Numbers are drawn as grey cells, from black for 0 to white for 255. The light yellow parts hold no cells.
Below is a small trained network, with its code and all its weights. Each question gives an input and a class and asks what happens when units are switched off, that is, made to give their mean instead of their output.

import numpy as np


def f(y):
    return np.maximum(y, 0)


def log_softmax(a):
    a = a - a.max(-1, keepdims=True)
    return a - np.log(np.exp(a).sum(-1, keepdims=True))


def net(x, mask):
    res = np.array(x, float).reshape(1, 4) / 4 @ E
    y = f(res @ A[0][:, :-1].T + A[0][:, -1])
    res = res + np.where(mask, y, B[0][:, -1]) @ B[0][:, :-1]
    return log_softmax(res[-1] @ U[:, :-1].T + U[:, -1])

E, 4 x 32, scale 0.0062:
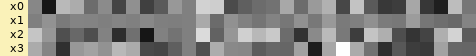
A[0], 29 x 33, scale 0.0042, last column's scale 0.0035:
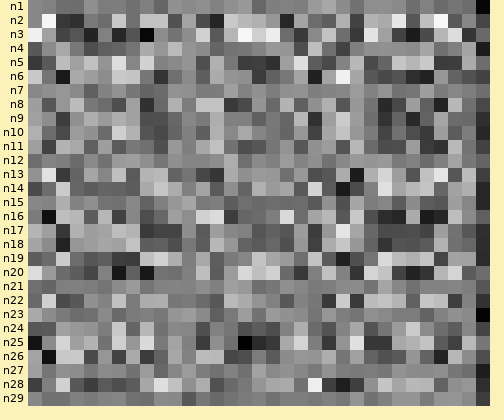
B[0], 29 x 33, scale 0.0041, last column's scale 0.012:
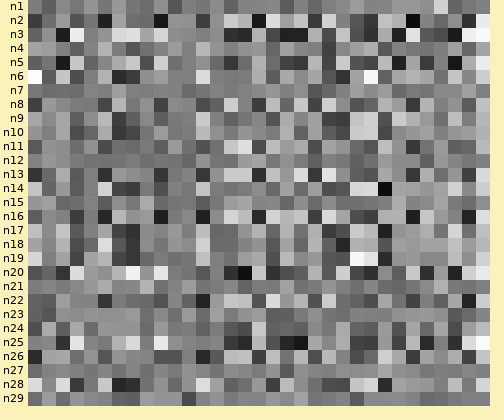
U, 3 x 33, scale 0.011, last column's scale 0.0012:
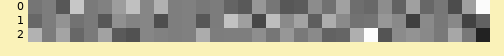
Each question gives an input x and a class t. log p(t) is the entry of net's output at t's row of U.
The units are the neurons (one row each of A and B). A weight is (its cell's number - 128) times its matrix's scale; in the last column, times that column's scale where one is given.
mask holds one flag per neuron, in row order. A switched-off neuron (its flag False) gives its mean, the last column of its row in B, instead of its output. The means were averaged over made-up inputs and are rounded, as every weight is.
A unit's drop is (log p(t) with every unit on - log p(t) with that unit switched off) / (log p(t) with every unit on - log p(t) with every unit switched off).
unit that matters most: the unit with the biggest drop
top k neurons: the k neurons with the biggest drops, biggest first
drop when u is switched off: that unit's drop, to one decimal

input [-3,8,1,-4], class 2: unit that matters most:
n16
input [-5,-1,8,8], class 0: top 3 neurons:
[n3, n20, n28]
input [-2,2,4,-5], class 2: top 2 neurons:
[n25, n28]
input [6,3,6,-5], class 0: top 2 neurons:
[n3, n20]
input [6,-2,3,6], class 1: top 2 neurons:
[n16, n8]
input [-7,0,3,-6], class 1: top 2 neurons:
[n2, n13]
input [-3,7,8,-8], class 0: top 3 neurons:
[n3, n20, n6]
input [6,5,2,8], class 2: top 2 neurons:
[n6, n17]
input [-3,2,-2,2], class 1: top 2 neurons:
[n3, n20]
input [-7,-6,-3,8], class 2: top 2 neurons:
[n6, n17]
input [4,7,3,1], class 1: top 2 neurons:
[n25, n16]
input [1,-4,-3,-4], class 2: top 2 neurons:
[n3, n20]
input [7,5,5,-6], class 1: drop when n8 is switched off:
0.1
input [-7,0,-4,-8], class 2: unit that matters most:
n28
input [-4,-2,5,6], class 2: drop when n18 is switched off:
0.3
